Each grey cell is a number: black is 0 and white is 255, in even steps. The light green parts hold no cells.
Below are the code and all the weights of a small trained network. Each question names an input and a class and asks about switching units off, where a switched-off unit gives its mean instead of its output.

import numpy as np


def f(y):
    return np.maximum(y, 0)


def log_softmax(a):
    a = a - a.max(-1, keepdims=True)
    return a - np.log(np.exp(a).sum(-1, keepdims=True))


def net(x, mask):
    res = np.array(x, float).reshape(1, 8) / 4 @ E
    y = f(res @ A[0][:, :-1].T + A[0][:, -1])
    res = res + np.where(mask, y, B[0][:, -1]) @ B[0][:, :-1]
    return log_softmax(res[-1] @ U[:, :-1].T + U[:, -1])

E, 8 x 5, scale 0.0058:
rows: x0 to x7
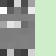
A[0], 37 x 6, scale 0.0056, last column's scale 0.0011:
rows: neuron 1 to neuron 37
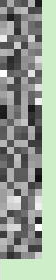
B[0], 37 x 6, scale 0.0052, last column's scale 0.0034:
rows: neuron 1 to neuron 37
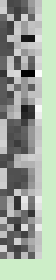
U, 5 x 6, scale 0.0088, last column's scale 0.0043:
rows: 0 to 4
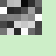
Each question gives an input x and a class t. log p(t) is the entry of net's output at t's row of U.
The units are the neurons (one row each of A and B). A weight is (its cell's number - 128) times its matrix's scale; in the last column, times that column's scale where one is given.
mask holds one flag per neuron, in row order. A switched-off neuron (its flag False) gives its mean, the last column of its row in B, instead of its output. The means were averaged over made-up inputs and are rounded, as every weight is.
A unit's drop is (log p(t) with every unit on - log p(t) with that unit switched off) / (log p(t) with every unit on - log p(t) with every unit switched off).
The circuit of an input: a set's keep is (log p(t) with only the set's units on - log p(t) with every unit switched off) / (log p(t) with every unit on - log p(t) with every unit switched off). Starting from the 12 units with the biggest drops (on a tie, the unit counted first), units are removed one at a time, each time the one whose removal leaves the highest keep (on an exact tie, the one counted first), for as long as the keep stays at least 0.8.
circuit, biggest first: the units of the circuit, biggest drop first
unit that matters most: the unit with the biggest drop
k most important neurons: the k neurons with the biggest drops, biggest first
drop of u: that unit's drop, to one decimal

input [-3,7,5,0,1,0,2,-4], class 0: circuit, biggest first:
(neuron 11; neuron 6)
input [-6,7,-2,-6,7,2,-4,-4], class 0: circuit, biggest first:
(neuron 11; neuron 6)
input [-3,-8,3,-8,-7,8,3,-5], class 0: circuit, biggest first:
(neuron 16)
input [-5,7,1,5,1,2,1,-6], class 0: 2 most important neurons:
(neuron 11; neuron 6)
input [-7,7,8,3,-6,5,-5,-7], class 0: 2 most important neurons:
(neuron 11; neuron 6)
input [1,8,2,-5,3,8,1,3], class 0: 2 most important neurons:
(neuron 11; neuron 6)
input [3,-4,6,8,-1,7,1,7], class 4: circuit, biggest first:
(neuron 29; neuron 33)
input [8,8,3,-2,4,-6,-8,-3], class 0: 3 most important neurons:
(neuron 11; neuron 6; neuron 31)
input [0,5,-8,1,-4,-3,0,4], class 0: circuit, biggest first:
(neuron 11; neuron 6)
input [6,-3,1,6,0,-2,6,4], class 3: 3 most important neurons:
(neuron 7; neuron 23; neuron 24)
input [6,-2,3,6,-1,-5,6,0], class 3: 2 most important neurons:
(neuron 7; neuron 23)
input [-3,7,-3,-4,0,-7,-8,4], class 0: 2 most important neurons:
(neuron 11; neuron 6)
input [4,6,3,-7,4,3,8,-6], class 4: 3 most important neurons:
(neuron 3; neuron 9; neuron 37)
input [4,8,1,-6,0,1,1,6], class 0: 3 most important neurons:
(neuron 11; neuron 6; neuron 31)
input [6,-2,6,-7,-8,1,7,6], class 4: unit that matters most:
neuron 3
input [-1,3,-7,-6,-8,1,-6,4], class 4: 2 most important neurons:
(neuron 3; neuron 9)
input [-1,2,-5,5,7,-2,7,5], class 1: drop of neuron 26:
0.1
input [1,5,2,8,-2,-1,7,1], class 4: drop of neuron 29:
0.3
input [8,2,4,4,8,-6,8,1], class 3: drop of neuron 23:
0.2
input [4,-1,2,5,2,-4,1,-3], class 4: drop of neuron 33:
0.2
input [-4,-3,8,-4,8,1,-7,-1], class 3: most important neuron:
(neuron 11)
